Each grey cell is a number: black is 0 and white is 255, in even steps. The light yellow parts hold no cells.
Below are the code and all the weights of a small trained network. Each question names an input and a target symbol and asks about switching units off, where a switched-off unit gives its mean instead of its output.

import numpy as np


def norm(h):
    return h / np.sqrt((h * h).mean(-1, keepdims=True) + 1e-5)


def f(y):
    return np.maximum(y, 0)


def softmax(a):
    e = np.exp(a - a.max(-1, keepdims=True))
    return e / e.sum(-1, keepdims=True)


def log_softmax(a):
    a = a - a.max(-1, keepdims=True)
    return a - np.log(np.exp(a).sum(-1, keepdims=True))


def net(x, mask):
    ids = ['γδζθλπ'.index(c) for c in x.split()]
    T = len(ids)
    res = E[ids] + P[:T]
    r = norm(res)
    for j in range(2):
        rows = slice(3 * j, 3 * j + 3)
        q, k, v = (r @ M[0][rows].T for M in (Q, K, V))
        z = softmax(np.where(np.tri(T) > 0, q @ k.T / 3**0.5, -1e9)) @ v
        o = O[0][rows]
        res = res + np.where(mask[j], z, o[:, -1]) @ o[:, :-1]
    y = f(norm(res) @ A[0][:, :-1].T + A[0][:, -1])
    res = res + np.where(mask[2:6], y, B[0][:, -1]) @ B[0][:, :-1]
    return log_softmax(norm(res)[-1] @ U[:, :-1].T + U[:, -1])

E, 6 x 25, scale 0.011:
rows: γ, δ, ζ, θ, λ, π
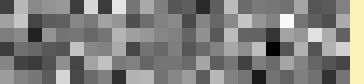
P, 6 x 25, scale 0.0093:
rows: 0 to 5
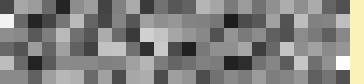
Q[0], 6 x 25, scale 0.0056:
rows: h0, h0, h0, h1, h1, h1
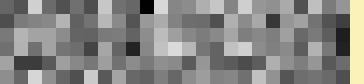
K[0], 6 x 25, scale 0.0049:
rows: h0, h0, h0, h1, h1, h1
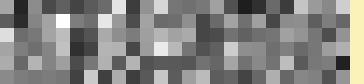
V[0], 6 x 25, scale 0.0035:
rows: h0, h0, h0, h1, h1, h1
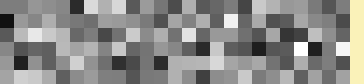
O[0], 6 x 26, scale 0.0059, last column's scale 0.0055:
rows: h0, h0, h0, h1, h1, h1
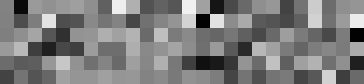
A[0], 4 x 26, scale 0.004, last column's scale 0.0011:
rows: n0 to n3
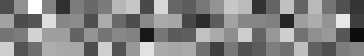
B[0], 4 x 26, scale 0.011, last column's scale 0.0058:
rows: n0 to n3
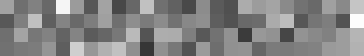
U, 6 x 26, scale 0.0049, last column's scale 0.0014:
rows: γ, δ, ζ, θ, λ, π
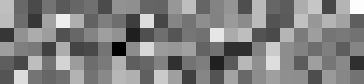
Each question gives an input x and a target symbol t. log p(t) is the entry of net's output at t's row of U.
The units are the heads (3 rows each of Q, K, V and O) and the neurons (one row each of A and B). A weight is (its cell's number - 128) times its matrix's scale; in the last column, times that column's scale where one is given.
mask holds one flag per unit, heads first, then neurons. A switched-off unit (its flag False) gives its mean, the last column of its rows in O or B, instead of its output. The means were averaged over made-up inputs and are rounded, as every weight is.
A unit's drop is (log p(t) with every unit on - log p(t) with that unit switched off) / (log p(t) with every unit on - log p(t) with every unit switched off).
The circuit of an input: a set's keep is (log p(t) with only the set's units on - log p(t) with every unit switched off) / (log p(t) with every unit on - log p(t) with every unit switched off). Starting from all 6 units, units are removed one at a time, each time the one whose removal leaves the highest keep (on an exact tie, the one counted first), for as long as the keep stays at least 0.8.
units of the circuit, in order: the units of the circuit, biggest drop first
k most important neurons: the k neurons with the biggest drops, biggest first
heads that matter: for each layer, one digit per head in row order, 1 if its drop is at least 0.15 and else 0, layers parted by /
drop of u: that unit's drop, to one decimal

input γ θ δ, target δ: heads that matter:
11
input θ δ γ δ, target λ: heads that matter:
10
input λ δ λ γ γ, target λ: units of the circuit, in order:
h1, n1
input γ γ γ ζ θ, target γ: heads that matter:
11
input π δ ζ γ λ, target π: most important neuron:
n3
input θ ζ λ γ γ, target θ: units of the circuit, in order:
n1, h1, h0
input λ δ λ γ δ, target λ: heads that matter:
01
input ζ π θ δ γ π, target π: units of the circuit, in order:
n3, h0
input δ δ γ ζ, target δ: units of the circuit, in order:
n0, h1
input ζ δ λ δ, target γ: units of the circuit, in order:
h0, n2, n1, h1
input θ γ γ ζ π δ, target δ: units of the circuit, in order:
h0, n1
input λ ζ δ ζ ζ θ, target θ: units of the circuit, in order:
h1, n1
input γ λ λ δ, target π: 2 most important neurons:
n2, n0
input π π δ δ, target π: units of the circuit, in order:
h0
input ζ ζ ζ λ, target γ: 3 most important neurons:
n2, n1, n0
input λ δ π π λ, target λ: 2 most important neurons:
n1, n3
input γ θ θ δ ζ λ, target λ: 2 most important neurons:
n3, n1
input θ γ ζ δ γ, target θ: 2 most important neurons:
n1, n3
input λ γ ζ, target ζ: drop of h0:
0.1
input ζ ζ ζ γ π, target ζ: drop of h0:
0.1
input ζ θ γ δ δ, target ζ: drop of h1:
0.3
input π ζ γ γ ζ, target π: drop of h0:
0.4
